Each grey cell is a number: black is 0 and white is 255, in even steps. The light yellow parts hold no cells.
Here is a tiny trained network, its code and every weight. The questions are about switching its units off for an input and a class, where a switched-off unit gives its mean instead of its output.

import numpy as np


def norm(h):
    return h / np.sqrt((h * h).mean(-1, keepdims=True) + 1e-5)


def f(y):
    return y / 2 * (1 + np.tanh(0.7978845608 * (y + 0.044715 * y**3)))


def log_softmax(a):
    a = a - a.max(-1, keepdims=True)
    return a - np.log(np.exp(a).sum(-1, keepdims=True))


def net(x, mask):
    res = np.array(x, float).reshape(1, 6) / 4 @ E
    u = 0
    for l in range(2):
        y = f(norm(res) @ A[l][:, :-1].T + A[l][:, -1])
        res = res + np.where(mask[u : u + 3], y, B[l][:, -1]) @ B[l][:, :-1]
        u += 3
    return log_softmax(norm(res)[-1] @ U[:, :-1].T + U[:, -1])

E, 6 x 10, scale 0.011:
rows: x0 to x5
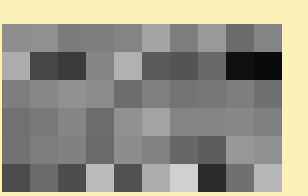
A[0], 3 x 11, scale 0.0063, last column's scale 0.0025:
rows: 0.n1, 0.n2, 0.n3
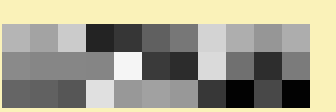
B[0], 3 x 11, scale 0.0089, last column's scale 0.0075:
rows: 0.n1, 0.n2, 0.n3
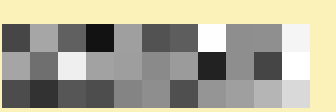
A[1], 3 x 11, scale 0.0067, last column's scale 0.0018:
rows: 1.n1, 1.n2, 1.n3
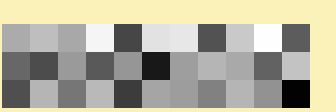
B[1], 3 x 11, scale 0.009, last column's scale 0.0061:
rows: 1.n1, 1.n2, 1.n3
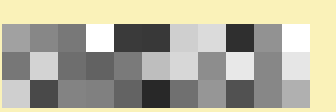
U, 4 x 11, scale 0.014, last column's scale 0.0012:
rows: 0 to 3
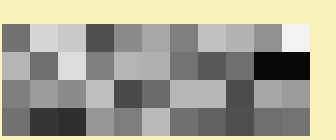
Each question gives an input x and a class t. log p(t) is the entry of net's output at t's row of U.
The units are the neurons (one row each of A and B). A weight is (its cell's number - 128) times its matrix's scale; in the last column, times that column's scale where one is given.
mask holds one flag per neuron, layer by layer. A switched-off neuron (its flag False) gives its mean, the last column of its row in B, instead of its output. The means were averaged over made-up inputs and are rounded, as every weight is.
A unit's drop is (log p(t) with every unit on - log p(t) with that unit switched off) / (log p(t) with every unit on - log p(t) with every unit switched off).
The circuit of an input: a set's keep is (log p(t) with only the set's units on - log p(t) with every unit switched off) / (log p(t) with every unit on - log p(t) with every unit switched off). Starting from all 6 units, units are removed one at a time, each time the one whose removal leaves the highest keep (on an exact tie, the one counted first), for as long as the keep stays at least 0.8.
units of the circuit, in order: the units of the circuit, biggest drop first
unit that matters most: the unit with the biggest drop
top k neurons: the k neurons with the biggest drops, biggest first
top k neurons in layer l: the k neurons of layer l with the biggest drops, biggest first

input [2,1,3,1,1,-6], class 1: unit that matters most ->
0.n2
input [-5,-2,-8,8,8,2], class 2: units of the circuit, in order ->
(0.n1, 1.n1)
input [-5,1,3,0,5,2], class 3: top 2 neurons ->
(0.n1, 0.n2)
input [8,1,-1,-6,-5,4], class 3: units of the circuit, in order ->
(0.n3, 1.n1)
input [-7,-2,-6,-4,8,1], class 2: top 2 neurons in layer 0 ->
(0.n1, 0.n3)
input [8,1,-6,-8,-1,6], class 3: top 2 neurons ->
(0.n3, 0.n2)
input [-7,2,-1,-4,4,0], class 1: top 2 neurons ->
(0.n1, 1.n1)
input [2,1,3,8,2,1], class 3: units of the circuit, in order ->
(0.n1, 0.n2)
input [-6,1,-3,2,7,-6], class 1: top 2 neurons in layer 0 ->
(0.n2, 0.n3)
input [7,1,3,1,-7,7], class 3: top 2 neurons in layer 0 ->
(0.n3, 0.n2)
